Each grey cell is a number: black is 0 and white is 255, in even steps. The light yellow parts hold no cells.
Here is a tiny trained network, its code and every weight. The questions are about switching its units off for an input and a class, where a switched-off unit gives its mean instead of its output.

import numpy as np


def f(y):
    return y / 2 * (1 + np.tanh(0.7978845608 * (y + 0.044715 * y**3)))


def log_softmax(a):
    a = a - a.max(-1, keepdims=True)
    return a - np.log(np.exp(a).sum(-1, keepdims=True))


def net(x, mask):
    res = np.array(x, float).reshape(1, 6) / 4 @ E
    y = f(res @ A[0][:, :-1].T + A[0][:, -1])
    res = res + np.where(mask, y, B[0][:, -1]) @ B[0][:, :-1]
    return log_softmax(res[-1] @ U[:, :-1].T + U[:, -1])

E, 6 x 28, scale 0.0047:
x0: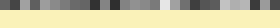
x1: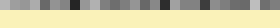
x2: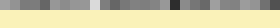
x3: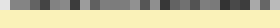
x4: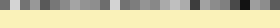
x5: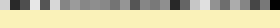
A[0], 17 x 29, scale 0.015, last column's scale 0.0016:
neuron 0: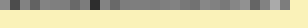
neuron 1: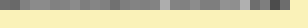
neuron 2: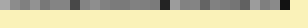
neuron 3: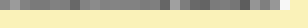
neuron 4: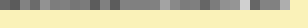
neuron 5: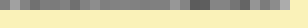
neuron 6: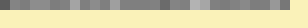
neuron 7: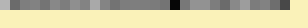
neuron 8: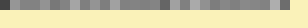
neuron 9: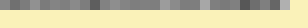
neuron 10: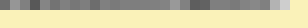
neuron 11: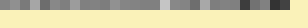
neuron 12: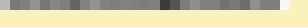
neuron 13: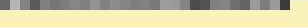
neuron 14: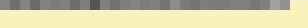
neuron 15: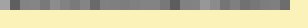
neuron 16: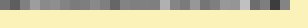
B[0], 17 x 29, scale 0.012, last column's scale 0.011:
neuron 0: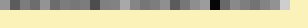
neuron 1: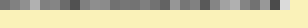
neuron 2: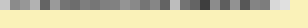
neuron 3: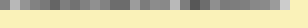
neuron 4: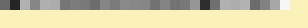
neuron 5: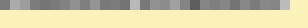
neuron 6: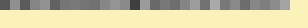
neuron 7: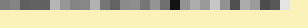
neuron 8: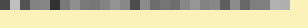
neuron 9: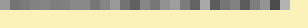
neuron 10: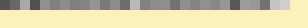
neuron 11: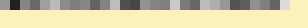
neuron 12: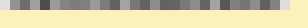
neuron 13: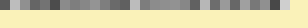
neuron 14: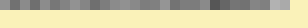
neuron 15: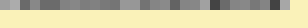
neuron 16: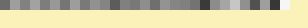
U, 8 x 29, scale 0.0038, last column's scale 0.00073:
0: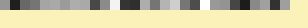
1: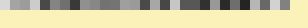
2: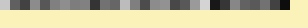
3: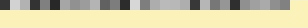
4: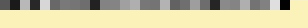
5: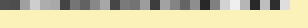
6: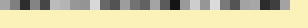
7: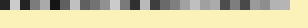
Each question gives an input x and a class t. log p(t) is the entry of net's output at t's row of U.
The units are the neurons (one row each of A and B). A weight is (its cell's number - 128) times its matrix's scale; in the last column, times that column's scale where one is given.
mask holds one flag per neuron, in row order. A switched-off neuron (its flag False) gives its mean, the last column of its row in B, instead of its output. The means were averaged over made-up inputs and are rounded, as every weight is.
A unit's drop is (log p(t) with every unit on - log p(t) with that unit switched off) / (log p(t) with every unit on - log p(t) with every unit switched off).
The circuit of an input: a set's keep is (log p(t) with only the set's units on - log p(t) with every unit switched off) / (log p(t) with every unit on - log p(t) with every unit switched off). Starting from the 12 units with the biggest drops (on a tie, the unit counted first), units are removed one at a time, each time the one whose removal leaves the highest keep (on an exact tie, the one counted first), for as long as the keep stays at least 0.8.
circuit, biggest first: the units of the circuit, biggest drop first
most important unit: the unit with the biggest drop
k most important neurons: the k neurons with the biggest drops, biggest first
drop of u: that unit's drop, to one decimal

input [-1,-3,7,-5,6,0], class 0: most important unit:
neuron 11
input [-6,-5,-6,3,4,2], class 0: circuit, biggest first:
neuron 11; neuron 9
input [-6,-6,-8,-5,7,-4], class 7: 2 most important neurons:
neuron 8; neuron 6
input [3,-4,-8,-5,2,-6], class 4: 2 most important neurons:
neuron 4; neuron 0
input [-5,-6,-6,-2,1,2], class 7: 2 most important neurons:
neuron 8; neuron 6
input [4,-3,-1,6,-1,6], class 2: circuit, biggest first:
neuron 0; neuron 15
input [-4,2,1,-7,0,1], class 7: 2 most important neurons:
neuron 4; neuron 8
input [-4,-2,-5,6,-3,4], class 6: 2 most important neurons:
neuron 7; neuron 12
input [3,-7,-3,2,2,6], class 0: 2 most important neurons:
neuron 11; neuron 9
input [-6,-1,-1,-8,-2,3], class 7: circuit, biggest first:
neuron 8; neuron 6
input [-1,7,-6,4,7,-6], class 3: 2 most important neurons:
neuron 13; neuron 10
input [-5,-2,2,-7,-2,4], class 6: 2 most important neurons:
neuron 7; neuron 4
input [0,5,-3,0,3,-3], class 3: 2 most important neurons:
neuron 13; neuron 12
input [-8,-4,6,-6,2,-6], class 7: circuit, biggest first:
neuron 8
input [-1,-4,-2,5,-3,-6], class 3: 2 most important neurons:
neuron 4; neuron 13
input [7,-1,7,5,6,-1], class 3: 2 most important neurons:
neuron 13; neuron 5
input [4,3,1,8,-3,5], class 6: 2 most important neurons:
neuron 7; neuron 12
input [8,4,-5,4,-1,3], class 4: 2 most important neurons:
neuron 0; neuron 14
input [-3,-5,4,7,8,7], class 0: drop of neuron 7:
-0.1
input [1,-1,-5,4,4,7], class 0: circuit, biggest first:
neuron 11
